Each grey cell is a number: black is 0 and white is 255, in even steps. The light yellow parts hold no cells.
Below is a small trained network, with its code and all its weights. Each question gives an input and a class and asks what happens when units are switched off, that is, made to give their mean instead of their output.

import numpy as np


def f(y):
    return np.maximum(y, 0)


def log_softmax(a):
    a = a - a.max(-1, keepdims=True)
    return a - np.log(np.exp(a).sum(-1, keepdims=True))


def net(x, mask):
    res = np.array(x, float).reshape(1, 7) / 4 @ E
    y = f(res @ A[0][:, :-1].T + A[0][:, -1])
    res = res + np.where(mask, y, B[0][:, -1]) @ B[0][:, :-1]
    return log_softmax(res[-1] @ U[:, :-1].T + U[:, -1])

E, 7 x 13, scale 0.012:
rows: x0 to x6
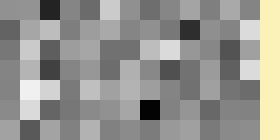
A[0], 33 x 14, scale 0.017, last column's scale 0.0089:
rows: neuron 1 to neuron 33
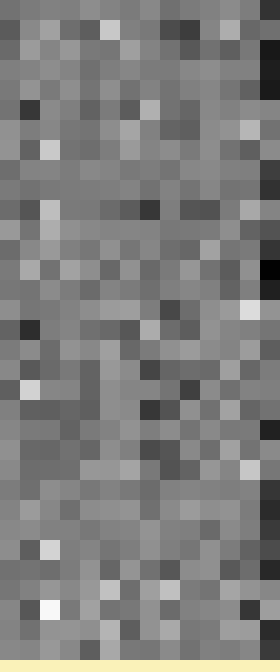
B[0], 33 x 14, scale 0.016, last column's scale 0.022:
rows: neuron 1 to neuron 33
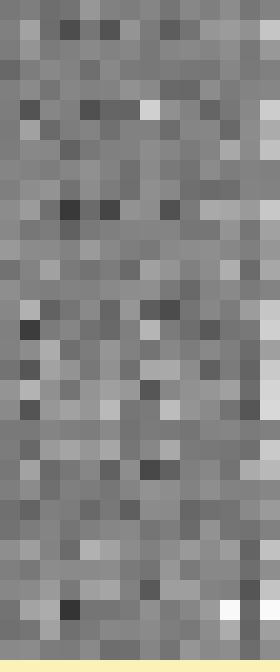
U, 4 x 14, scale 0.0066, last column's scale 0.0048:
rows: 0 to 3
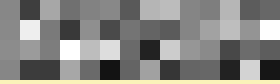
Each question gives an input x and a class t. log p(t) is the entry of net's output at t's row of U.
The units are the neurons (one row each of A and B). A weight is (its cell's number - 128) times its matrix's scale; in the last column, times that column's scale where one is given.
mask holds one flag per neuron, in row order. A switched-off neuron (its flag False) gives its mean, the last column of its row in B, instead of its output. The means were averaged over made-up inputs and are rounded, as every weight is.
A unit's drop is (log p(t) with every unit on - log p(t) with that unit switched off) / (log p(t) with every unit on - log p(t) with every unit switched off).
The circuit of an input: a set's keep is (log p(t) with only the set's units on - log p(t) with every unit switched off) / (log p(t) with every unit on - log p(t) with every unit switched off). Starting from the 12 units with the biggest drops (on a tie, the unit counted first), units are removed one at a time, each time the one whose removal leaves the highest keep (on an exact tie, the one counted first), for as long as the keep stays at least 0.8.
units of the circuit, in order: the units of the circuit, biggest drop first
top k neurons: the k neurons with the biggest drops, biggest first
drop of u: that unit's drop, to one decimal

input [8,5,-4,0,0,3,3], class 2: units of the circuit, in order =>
[neuron 31; neuron 21]
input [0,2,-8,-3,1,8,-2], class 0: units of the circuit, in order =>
[neuron 19]
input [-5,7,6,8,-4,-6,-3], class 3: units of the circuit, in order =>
[neuron 31; neuron 17]
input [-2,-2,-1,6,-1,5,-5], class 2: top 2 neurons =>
[neuron 31; neuron 11]
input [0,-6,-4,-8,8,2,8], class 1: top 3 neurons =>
[neuron 31; neuron 17; neuron 6]
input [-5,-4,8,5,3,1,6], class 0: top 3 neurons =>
[neuron 16; neuron 11; neuron 2]
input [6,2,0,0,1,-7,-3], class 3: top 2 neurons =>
[neuron 31; neuron 21]
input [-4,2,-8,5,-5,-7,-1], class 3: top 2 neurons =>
[neuron 17; neuron 6]
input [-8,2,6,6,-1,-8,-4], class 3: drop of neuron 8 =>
0.0
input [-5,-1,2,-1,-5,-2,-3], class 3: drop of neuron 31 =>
0.1
